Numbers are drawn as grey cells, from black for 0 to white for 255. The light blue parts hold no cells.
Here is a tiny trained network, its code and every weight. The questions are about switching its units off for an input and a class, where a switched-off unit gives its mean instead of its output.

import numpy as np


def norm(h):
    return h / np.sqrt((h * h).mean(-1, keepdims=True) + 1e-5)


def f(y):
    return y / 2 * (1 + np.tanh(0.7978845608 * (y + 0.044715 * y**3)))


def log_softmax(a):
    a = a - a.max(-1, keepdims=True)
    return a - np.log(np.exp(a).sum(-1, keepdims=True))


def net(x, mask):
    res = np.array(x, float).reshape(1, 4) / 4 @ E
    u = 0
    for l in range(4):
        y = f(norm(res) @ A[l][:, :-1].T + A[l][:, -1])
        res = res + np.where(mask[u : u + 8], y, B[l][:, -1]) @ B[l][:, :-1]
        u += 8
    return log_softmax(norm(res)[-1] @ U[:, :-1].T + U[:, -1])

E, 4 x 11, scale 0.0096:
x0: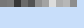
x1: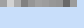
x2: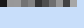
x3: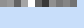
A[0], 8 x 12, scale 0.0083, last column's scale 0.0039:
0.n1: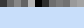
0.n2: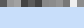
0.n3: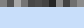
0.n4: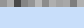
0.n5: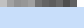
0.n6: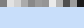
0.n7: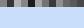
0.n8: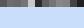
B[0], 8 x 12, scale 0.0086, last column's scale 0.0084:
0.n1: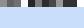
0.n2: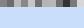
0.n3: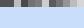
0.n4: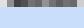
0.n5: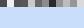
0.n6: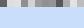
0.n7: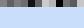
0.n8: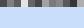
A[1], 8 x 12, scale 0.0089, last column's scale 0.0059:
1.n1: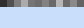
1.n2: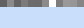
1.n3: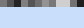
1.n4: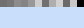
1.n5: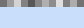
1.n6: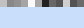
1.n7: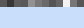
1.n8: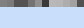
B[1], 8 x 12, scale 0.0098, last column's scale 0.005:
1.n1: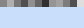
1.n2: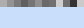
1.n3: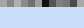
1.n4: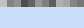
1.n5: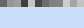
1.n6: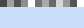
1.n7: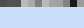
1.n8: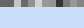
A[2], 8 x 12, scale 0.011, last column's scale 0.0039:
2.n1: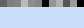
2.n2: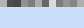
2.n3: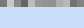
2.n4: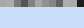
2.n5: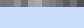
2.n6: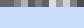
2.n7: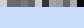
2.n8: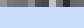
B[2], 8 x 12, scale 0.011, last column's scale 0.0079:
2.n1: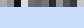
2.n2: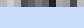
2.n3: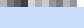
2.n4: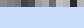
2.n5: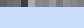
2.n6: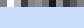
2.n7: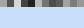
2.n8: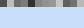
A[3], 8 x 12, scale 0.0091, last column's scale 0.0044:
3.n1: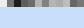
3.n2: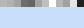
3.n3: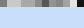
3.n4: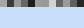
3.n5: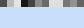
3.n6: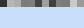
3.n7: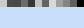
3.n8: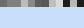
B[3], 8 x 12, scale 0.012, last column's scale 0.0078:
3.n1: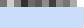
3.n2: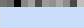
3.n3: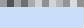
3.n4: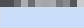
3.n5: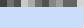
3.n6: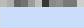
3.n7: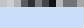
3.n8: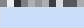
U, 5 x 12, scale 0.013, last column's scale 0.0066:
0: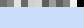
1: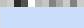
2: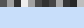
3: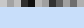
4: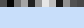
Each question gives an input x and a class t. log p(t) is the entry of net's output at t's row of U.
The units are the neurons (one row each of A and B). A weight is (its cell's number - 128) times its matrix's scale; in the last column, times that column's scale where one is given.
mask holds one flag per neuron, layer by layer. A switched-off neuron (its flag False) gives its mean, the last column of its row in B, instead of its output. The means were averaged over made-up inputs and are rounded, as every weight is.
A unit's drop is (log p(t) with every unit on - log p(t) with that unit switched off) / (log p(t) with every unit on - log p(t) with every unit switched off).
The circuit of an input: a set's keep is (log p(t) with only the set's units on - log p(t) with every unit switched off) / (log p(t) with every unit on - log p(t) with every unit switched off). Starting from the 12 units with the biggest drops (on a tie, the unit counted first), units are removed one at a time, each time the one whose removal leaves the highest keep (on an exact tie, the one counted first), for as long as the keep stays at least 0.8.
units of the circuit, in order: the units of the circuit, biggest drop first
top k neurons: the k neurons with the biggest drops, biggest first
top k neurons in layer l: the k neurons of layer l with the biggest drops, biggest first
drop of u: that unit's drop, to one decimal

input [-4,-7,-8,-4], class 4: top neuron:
3.n4
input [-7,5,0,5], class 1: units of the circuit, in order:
0.n5; 2.n3
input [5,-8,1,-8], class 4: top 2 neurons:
0.n7; 3.n4
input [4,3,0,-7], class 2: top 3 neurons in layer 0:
0.n5; 0.n7; 0.n3
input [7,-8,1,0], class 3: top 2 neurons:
1.n3; 0.n5
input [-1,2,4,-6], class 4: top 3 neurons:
0.n7; 0.n5; 0.n3
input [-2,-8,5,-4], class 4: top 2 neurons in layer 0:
0.n7; 0.n3
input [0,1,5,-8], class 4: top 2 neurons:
0.n7; 0.n5
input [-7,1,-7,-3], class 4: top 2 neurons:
0.n7; 0.n6
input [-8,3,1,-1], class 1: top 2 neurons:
0.n5; 3.n6
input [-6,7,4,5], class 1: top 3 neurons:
0.n5; 0.n6; 2.n3
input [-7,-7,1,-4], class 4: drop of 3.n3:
0.0
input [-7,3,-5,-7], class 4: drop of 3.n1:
0.1
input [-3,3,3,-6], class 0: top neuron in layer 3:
3.n6
